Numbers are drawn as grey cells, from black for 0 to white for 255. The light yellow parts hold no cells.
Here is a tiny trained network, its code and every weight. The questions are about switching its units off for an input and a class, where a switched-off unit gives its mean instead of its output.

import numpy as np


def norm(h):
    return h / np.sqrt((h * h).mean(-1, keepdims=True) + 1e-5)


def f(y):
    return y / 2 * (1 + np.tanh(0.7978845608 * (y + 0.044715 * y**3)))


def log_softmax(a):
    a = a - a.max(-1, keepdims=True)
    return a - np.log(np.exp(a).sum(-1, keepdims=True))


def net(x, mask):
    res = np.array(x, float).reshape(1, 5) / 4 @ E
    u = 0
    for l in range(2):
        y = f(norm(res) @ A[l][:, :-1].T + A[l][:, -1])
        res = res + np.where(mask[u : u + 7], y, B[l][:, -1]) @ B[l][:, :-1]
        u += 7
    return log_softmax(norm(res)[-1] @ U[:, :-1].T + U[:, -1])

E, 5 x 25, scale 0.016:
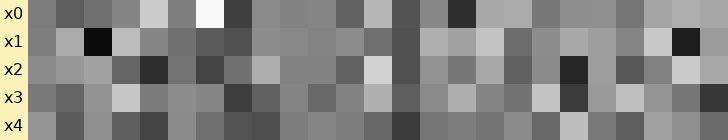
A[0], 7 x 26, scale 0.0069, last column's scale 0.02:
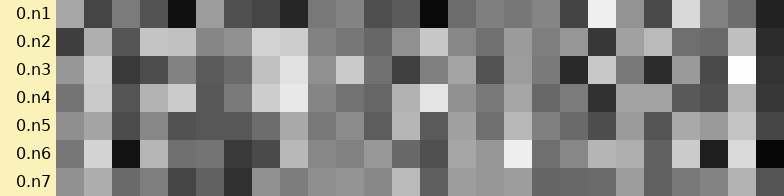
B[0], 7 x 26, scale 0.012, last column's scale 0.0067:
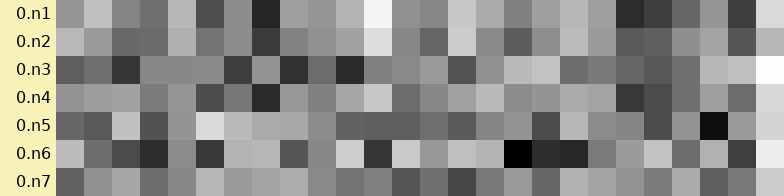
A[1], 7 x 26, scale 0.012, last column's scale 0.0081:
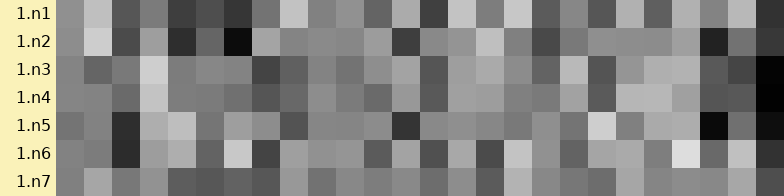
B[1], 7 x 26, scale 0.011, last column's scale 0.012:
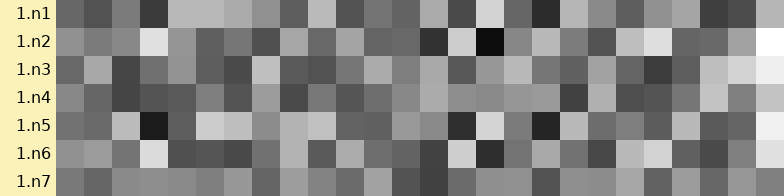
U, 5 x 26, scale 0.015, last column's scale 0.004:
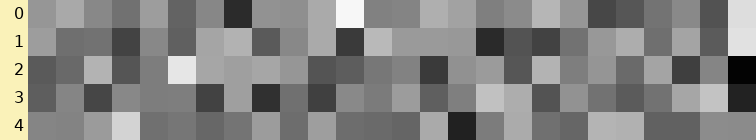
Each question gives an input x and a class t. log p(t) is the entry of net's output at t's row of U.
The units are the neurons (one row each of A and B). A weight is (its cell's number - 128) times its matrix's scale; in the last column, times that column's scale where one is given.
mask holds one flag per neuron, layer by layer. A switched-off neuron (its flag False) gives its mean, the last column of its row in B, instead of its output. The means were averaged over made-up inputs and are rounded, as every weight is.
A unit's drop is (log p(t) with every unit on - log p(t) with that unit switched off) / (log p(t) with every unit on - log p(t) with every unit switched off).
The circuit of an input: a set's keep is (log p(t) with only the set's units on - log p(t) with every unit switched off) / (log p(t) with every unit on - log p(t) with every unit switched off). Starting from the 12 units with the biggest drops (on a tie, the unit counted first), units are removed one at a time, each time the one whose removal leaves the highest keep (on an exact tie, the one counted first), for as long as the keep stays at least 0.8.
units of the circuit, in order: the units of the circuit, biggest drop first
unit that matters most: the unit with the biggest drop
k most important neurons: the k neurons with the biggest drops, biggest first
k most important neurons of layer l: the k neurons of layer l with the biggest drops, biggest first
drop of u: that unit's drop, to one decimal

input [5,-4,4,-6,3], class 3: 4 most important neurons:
(1.n2 0.n6 1.n5 0.n3)
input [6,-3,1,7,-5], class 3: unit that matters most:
1.n3
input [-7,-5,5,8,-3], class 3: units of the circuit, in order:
(0.n6 1.n3 1.n5)
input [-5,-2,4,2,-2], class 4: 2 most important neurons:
(1.n2 1.n5)
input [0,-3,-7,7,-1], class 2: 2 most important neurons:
(1.n5 0.n6)
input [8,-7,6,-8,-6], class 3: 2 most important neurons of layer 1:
(1.n2 1.n5)
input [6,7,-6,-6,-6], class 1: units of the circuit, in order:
(0.n6 1.n5 1.n6)
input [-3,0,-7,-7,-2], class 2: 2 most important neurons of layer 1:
(1.n5 1.n3)
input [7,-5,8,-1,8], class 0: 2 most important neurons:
(0.n1 1.n5)
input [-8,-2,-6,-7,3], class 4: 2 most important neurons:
(1.n2 1.n3)
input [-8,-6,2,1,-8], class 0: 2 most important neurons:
(0.n4 1.n6)
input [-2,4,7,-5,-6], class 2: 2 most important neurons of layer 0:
(0.n5 0.n7)
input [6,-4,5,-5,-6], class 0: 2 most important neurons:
(0.n4 1.n2)
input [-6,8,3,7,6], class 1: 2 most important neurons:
(0.n6 1.n1)
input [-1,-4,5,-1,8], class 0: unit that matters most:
0.n1
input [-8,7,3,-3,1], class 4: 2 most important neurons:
(1.n2 0.n7)
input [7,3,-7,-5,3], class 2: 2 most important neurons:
(1.n5 1.n2)
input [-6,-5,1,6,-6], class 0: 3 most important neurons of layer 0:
(0.n6 0.n4 0.n3)
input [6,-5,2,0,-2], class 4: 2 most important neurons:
(0.n6 1.n5)
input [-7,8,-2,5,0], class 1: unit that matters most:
0.n6
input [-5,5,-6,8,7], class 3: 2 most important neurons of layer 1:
(1.n3 1.n4)
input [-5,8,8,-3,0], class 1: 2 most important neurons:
(0.n6 1.n5)
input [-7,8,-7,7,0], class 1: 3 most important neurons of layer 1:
(1.n5 1.n4 1.n2)
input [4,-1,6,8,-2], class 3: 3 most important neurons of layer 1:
(1.n3 1.n4 1.n5)
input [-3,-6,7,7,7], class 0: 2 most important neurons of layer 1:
(1.n5 1.n4)
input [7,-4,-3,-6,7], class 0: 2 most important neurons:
(0.n1 1.n2)
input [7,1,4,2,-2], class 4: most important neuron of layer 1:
(1.n6)
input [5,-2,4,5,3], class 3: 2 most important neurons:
(1.n3 1.n2)
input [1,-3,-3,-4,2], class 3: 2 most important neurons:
(1.n5 0.n6)
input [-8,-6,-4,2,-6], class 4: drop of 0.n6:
0.2
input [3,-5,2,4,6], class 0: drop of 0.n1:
0.1
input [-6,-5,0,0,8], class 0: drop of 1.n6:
0.0
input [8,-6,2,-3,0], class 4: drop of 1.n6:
0.1
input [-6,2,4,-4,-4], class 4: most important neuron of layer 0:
(0.n1)
